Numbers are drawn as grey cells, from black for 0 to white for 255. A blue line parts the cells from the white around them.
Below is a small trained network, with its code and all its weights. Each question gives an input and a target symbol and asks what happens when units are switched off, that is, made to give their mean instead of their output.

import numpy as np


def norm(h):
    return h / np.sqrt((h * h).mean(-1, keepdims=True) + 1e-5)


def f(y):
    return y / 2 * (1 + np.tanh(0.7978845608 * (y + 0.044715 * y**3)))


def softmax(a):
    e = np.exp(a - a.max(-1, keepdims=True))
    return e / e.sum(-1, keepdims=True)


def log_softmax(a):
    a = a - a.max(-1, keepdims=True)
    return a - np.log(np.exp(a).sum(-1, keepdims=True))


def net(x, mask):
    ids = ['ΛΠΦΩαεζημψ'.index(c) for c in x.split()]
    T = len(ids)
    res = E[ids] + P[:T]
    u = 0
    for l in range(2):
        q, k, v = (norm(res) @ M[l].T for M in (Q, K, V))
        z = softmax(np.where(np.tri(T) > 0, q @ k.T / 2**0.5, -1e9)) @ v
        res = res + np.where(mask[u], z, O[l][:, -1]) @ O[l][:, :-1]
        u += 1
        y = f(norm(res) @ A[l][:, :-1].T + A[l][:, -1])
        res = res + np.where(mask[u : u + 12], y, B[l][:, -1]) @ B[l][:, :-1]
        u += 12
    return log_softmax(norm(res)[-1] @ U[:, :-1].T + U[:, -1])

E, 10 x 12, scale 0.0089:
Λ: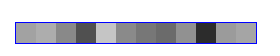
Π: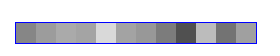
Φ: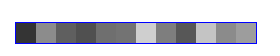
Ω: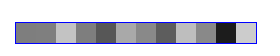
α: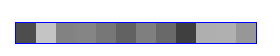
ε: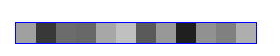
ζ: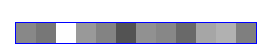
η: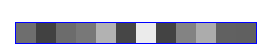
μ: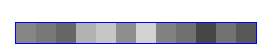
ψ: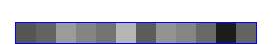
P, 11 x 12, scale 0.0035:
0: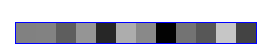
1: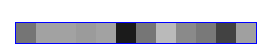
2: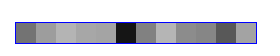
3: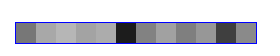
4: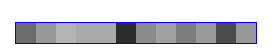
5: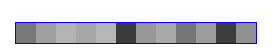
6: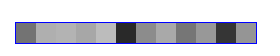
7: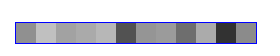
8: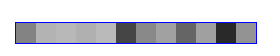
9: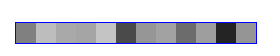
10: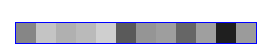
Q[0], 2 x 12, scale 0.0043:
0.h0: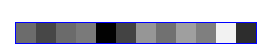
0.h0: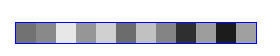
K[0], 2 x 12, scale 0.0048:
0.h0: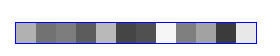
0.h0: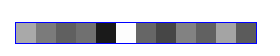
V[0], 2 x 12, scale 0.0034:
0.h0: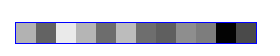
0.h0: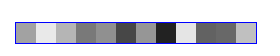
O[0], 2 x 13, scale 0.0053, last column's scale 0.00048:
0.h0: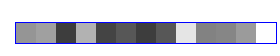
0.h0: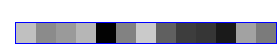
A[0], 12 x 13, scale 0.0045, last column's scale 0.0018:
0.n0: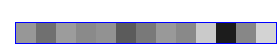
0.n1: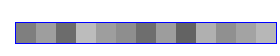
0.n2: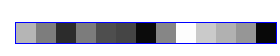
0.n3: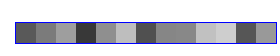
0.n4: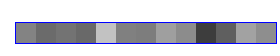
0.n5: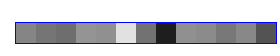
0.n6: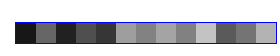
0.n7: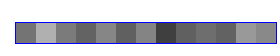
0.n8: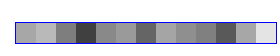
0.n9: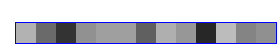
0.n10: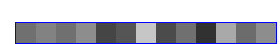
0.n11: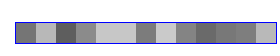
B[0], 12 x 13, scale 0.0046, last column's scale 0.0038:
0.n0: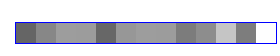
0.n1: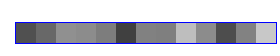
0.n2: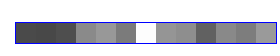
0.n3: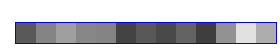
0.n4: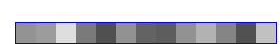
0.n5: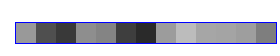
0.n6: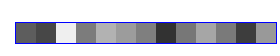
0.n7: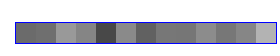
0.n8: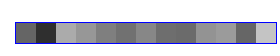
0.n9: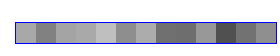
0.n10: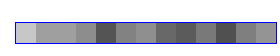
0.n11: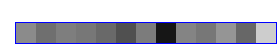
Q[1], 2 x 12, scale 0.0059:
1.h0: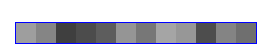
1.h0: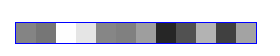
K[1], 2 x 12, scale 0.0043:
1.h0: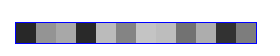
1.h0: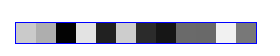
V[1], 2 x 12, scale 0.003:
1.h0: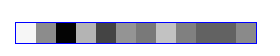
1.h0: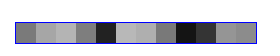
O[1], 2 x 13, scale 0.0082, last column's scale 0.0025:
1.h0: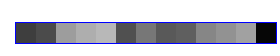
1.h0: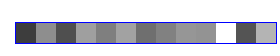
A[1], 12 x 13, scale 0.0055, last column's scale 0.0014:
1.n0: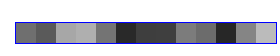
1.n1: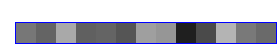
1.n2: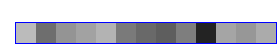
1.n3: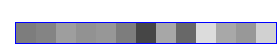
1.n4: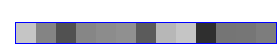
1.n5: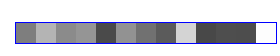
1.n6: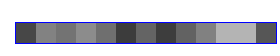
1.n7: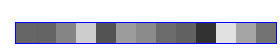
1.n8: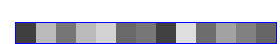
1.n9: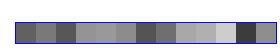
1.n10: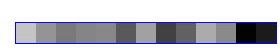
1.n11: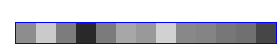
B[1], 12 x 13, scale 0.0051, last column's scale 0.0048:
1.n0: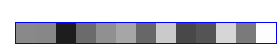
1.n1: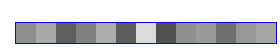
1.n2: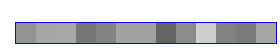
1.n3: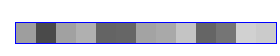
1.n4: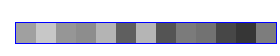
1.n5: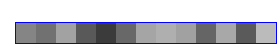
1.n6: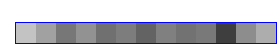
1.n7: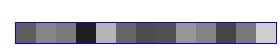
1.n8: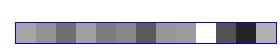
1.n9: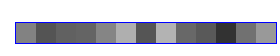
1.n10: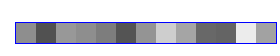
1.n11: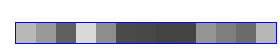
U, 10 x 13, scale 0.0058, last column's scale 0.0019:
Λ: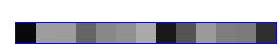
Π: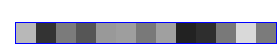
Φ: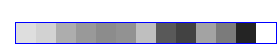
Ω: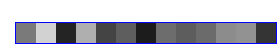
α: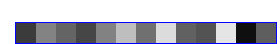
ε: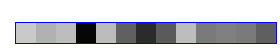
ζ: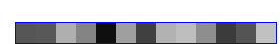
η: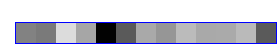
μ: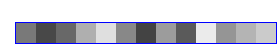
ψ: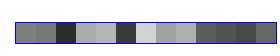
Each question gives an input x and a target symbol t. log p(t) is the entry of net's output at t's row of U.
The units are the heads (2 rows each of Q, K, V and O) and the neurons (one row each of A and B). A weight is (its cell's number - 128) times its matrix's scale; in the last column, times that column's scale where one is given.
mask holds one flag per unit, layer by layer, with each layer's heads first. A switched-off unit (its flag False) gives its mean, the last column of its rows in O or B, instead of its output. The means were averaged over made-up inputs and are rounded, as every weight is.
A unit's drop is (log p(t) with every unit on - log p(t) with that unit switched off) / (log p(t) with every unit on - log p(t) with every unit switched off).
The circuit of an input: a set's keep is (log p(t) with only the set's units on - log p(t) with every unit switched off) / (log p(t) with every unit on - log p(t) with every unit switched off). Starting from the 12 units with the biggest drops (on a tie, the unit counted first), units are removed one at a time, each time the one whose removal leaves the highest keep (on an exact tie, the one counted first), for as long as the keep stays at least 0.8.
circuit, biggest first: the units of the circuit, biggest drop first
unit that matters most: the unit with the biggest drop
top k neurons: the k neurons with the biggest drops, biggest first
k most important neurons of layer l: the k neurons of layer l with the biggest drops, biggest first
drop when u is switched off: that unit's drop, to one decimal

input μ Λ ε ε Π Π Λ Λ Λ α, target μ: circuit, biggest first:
[1.h0 0.n10 1.n8 1.n5]
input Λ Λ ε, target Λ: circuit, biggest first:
[0.h0 1.h0 1.n7 1.n0]
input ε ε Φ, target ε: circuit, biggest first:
[0.h0 1.h0]
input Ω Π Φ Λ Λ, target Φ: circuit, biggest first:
[1.n2 1.n8]
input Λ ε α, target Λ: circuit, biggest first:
[0.h0 1.h0 1.n7]
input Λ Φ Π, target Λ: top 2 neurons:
[1.n7 1.n0]
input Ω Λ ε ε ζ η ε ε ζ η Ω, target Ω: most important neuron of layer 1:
[1.n0]
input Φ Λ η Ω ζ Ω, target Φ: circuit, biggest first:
[1.h0 0.h0 1.n11]
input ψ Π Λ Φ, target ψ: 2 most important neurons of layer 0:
[0.n2 0.n4]
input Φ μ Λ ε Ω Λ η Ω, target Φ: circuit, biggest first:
[0.h0 1.h0 1.n11]
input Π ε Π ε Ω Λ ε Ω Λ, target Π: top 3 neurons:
[0.n5 1.n0 0.n8]
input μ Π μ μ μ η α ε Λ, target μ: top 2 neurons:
[0.n8 0.n10]
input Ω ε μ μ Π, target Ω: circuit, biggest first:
[0.h0 1.n0]
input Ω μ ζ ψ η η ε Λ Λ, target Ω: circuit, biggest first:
[0.h0]
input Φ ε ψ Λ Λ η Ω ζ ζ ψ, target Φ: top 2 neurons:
[1.n11 1.n0]
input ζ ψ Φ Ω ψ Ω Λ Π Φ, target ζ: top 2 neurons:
[0.n6 1.n9]
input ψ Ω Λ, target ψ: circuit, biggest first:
[0.h0 0.n2]
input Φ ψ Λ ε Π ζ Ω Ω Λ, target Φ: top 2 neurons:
[1.n11 1.n7]
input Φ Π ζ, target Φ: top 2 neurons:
[1.n11 0.n6]
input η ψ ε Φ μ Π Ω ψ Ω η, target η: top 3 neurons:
[1.n10 0.n0 1.n7]
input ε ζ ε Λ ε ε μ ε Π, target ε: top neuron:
[0.n11]
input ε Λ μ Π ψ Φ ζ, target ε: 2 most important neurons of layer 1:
[1.n10 1.n5]
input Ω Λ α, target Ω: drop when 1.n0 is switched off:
0.2
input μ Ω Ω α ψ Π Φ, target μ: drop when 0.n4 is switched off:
0.1
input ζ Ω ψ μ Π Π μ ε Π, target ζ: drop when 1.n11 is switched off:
0.1
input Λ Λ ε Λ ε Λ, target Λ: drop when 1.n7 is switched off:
0.2
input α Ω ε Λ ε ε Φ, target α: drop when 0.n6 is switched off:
0.1
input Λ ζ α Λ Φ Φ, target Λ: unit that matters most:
1.h0
